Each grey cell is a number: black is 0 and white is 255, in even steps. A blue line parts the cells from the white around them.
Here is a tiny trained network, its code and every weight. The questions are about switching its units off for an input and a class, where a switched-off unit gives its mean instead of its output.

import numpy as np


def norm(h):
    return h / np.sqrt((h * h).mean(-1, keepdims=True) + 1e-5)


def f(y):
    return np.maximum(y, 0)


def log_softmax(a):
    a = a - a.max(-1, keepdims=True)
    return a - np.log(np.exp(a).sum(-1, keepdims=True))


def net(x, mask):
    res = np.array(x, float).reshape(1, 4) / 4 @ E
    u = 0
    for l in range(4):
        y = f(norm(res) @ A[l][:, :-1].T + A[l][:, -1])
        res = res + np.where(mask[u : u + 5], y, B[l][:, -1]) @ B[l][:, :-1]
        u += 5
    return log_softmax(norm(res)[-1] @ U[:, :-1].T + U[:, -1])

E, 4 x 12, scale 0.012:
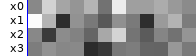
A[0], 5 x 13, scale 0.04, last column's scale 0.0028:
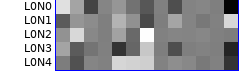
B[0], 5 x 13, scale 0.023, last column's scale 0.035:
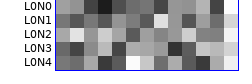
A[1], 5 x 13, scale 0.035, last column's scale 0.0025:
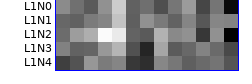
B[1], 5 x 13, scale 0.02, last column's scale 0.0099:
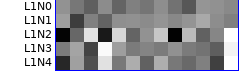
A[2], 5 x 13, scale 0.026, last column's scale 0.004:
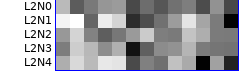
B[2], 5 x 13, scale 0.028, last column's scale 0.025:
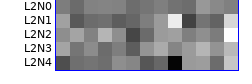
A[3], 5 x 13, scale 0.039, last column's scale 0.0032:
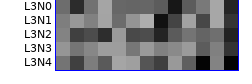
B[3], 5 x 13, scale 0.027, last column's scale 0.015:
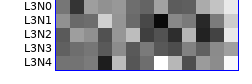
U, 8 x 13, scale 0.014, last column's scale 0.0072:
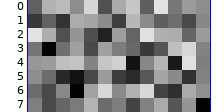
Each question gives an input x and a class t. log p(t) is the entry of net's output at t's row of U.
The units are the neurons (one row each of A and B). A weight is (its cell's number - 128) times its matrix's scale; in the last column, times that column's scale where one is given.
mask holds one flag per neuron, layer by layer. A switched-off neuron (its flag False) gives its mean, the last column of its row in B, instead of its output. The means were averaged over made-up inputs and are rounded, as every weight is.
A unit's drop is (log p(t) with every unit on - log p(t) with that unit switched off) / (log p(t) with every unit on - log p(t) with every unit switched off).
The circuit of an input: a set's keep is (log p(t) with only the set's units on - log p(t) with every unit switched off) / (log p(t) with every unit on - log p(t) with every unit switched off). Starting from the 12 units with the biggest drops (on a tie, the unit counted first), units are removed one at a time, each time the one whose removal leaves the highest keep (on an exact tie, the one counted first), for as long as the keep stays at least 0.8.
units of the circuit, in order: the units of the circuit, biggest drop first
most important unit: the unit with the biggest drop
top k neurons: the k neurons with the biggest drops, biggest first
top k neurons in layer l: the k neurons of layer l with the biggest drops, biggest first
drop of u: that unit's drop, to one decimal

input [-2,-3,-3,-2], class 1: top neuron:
L0N4
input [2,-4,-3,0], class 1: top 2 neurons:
L0N1, L0N4
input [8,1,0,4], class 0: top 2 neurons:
L1N2, L0N0
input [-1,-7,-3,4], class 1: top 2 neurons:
L0N4, L0N2
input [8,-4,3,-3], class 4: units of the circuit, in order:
L0N4, L0N2
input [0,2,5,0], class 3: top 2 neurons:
L0N3, L3N0
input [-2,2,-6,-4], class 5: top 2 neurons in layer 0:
L0N0, L0N2
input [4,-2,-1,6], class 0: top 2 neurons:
L1N2, L0N0
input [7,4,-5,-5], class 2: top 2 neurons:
L0N0, L2N1
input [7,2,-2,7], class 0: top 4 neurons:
L0N2, L1N2, L2N4, L0N0
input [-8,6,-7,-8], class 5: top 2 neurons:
L0N0, L0N2
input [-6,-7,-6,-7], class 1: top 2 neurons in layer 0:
L0N1, L0N4
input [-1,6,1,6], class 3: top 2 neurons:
L0N3, L0N2
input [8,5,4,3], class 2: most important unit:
L2N1
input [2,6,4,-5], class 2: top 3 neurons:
L0N0, L2N2, L0N2
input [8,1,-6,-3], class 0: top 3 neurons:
L1N2, L0N2, L0N0
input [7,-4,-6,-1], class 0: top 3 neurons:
L0N0, L0N2, L1N2
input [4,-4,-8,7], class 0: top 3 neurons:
L0N0, L1N2, L0N4
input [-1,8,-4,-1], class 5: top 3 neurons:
L0N0, L3N2, L0N2
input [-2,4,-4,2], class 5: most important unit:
L0N2
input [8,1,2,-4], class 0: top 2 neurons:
L0N2, L1N2
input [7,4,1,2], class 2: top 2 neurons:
L2N1, L0N0
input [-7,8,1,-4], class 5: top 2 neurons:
L0N0, L0N2
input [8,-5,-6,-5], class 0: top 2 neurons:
L0N2, L0N0
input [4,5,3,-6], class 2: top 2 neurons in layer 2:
L2N2, L2N1
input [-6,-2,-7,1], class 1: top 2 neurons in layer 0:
L0N4, L0N2
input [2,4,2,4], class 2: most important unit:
L0N2
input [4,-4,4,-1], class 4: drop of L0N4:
0.6
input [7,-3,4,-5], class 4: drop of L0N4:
0.7
